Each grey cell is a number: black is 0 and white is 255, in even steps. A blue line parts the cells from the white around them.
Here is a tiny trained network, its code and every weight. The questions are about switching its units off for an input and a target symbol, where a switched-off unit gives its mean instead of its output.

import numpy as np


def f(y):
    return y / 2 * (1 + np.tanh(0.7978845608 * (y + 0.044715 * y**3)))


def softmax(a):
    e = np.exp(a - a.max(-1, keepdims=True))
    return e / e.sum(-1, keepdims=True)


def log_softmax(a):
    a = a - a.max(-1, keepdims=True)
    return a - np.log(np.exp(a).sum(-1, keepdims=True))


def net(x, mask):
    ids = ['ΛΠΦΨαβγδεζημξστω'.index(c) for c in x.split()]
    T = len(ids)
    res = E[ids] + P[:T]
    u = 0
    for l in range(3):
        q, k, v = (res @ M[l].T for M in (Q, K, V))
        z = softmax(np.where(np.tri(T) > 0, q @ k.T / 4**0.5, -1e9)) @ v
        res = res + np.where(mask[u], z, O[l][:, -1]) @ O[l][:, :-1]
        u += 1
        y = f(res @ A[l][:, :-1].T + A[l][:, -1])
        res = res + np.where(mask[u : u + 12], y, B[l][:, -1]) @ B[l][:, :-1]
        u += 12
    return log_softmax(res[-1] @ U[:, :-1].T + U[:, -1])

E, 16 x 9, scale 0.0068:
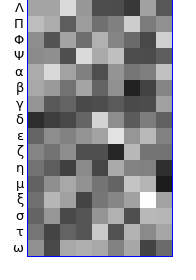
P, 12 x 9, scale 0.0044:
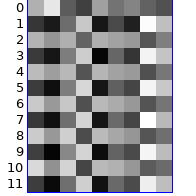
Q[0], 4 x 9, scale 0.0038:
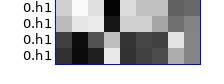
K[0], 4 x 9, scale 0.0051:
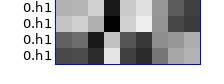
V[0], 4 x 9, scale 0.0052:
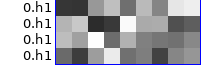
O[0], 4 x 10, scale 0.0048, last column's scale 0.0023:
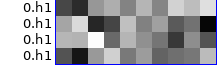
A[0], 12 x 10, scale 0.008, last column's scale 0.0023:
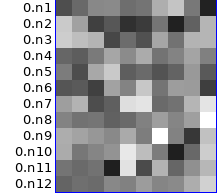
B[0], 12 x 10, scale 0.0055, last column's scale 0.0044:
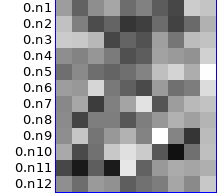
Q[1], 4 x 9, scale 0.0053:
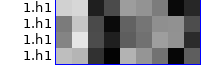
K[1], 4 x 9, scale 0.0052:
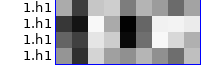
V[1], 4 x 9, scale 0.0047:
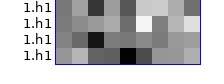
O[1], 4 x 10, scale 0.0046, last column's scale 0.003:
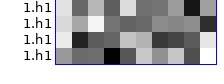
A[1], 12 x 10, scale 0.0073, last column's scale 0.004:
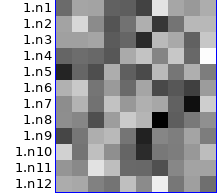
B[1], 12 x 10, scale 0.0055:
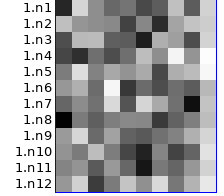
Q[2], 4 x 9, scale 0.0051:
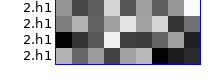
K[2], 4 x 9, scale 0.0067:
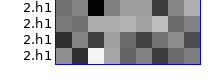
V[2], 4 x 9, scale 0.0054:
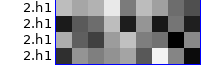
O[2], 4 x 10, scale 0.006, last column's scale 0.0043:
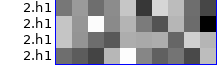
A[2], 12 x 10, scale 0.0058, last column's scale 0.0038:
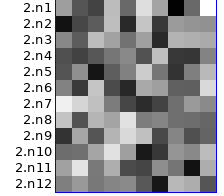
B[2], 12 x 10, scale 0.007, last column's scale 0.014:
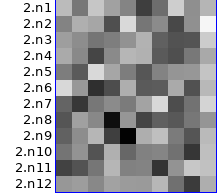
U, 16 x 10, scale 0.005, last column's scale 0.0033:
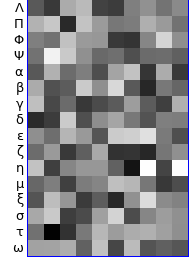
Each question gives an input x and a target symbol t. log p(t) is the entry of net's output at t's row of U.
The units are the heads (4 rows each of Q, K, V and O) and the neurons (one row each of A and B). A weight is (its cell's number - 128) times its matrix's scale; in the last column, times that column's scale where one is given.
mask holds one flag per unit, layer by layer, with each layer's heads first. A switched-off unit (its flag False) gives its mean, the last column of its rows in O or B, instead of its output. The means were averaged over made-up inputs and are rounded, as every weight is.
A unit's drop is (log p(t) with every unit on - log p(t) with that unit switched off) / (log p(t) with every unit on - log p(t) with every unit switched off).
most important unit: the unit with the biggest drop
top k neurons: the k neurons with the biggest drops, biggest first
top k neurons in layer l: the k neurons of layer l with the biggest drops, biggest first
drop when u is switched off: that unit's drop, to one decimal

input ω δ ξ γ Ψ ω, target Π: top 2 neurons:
[0.n10 0.n9]
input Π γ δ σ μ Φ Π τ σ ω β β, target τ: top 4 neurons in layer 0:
[0.n9 0.n2 0.n5 0.n3]
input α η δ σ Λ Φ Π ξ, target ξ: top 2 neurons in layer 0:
[0.n3 0.n7]
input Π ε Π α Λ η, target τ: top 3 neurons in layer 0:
[0.n9 0.n2 0.n3]
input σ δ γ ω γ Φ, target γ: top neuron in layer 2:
[2.n6]
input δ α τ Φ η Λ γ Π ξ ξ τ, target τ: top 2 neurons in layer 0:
[0.n11 0.n10]
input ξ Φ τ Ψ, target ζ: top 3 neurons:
[2.n2 0.n7 0.n6]
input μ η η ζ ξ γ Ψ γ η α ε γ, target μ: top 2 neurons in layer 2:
[2.n9 2.n10]
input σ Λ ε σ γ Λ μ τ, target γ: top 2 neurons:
[0.n7 2.n6]
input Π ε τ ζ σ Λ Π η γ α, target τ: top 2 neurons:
[0.n9 0.n2]
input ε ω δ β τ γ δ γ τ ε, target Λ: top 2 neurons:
[0.n7 0.n6]
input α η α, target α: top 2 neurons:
[0.n3 2.n7]
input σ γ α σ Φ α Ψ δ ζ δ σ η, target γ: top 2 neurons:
[0.n7 0.n6]
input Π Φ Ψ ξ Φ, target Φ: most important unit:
0.n10
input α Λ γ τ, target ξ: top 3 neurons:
[0.n3 0.n7 1.n2]
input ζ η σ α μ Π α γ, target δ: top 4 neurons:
[2.n2 0.n2 0.n3 0.n9]
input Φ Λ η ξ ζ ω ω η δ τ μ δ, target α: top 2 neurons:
[0.n10 0.n11]
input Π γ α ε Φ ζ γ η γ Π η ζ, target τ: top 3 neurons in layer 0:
[0.n9 0.n2 0.n3]
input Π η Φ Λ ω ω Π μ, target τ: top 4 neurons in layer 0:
[0.n9 0.n2 0.n3 0.n7]
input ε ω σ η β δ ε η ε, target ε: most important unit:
0.h1
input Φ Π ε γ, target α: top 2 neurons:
[0.n10 0.n11]
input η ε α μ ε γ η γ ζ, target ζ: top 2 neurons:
[1.n3 2.n4]
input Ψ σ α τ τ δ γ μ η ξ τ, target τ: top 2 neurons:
[0.n11 1.n12]
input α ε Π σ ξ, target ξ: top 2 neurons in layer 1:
[1.n2 1.n1]
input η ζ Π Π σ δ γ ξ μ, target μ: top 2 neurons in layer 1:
[1.n7 1.n3]
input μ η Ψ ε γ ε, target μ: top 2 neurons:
[0.n9 2.n9]
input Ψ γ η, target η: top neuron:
[0.n5]
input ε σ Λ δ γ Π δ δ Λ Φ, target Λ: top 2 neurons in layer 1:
[1.n10 1.n11]
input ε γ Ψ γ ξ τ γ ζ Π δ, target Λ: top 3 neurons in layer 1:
[1.n8 1.n10 1.n11]
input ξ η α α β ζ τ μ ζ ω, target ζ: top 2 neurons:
[2.n2 0.n7]
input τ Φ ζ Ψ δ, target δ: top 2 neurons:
[1.n8 0.n10]
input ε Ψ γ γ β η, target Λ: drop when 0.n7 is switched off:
0.6
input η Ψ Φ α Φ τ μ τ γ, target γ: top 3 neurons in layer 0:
[0.n2 0.n9 0.n3]
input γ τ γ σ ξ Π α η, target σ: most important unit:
1.h1
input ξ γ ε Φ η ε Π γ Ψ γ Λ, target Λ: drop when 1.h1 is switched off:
0.2
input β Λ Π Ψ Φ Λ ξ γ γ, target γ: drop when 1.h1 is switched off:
0.2
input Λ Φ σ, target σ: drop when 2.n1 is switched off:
0.1
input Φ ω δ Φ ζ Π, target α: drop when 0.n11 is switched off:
0.3
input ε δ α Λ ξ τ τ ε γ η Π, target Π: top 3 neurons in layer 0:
[0.n9 0.n3 0.n10]
